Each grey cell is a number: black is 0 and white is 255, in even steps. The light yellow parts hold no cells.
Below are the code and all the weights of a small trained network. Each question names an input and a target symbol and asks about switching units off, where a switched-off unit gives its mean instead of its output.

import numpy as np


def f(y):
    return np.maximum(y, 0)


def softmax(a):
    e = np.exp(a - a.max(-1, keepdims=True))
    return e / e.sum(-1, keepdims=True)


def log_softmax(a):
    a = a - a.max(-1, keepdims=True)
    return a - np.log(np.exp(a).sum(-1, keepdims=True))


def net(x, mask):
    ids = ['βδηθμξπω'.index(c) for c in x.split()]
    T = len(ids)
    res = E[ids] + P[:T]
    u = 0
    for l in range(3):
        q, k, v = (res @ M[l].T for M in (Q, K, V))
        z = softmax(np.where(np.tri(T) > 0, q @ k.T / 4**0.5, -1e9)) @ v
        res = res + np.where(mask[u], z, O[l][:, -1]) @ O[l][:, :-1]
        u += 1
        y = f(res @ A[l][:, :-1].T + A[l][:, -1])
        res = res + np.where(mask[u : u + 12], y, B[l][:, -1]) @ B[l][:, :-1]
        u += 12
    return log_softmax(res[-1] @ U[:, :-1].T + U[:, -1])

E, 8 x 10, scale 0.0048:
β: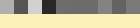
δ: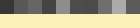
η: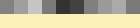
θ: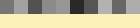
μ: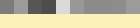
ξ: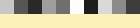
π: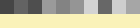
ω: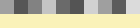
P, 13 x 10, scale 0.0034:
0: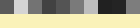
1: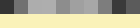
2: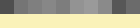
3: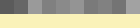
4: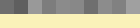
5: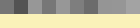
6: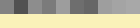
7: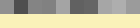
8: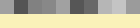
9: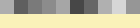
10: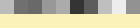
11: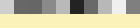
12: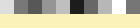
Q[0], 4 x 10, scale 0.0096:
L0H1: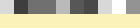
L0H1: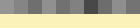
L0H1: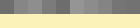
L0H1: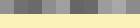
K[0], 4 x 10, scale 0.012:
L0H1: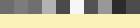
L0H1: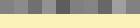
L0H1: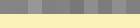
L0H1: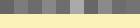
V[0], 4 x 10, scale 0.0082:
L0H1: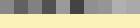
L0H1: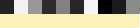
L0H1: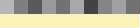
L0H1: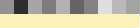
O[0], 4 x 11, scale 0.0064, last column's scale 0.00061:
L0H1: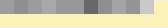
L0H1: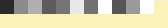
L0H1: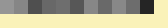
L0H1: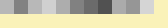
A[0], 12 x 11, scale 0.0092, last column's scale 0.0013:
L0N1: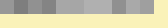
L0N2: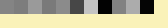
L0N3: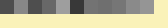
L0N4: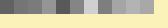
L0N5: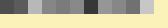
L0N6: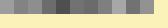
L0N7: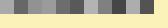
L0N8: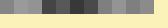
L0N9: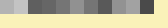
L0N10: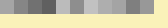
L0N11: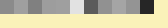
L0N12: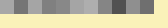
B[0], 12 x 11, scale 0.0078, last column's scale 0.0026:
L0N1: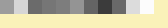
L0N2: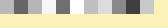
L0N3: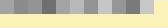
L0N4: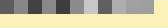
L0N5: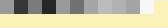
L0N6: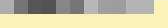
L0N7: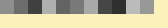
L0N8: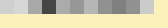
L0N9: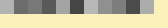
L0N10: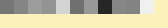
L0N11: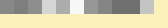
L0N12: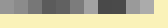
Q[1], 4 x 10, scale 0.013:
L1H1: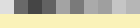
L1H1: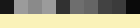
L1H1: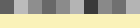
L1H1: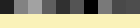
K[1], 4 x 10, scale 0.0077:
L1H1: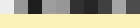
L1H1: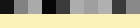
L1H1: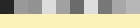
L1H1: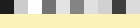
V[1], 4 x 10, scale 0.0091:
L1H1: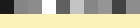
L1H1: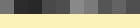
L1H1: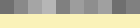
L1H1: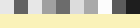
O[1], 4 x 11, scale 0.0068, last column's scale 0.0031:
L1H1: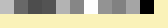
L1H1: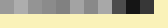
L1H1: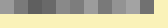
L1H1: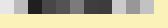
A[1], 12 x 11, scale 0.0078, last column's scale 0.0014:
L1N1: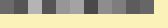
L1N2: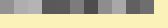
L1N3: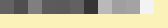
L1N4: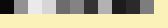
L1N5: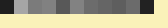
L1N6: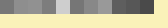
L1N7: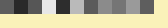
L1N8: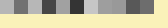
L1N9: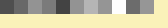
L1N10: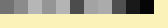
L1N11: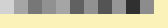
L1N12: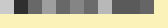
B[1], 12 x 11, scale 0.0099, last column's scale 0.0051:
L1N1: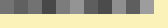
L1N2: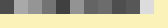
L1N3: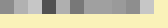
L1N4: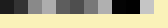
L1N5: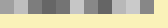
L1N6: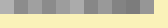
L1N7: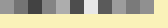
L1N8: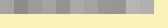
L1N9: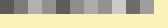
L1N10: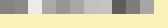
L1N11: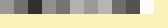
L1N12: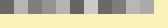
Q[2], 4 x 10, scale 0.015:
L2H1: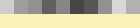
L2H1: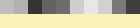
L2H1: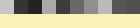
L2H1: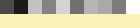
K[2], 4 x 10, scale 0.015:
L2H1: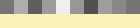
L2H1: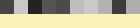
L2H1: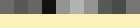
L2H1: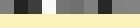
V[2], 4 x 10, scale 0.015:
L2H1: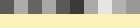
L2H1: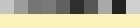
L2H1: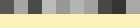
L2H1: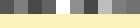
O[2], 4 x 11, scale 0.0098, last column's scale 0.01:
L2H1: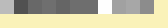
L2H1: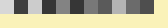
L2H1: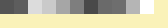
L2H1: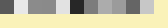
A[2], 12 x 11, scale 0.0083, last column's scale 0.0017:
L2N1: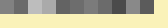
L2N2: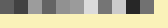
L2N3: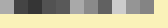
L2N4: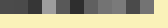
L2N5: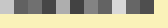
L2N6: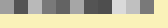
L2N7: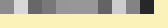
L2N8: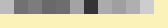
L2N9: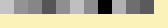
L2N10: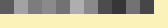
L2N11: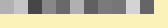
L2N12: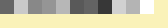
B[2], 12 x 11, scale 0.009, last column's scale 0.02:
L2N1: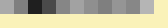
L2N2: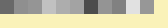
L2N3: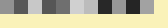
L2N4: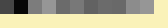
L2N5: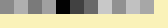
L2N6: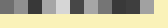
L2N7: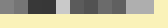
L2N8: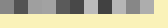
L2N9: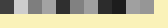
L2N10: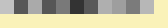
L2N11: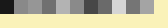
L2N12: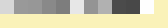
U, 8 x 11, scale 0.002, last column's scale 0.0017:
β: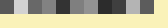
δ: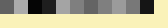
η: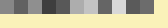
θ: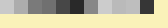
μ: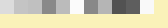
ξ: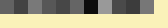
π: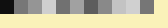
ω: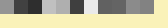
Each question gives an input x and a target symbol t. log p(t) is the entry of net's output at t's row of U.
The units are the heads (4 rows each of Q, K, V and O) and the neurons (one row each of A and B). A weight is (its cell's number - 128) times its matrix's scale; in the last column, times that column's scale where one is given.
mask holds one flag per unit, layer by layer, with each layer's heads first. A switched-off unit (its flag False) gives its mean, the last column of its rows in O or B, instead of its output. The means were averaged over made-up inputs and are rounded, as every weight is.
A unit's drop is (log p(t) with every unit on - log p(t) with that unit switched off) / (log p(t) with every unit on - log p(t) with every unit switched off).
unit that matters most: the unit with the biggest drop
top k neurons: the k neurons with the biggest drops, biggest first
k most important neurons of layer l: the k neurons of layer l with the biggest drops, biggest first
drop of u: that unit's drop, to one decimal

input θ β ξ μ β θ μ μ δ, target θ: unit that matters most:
L0H1
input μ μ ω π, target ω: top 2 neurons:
L0N7, L2N6
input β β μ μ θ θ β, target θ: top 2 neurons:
L1N11, L2N5
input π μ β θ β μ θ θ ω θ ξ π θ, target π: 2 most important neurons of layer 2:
L2N11, L2N12
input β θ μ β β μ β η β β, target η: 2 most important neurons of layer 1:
L1N2, L1N9
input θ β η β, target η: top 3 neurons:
L1N11, L0N2, L0N5
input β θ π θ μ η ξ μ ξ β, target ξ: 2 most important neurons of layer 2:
L2N4, L2N10
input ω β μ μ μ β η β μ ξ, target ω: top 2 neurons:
L1N11, L2N6
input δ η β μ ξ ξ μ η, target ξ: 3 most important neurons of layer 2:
L2N4, L2N10, L2N12
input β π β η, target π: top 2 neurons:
L0N4, L1N9
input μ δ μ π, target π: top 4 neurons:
L0N4, L1N9, L2N11, L2N12
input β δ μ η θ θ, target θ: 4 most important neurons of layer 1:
L1N11, L1N4, L1N10, L1N8
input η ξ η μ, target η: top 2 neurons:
L2N3, L1N9
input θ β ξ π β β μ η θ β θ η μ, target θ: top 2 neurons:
L0N2, L2N5
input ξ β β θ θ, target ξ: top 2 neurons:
L1N4, L2N10
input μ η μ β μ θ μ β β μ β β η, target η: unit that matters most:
L1H1
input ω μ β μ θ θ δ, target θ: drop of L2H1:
1.1
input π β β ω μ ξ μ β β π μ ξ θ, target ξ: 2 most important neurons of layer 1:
L1N4, L1N2
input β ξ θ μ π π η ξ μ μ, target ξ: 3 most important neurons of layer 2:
L2N4, L2N12, L2N10
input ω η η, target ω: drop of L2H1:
0.9
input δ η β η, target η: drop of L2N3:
0.4
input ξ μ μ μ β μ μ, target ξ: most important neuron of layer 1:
L1N4
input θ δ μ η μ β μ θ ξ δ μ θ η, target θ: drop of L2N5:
0.2
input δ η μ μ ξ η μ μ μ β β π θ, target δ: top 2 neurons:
L0N5, L2N7
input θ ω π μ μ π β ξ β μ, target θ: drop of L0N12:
0.0
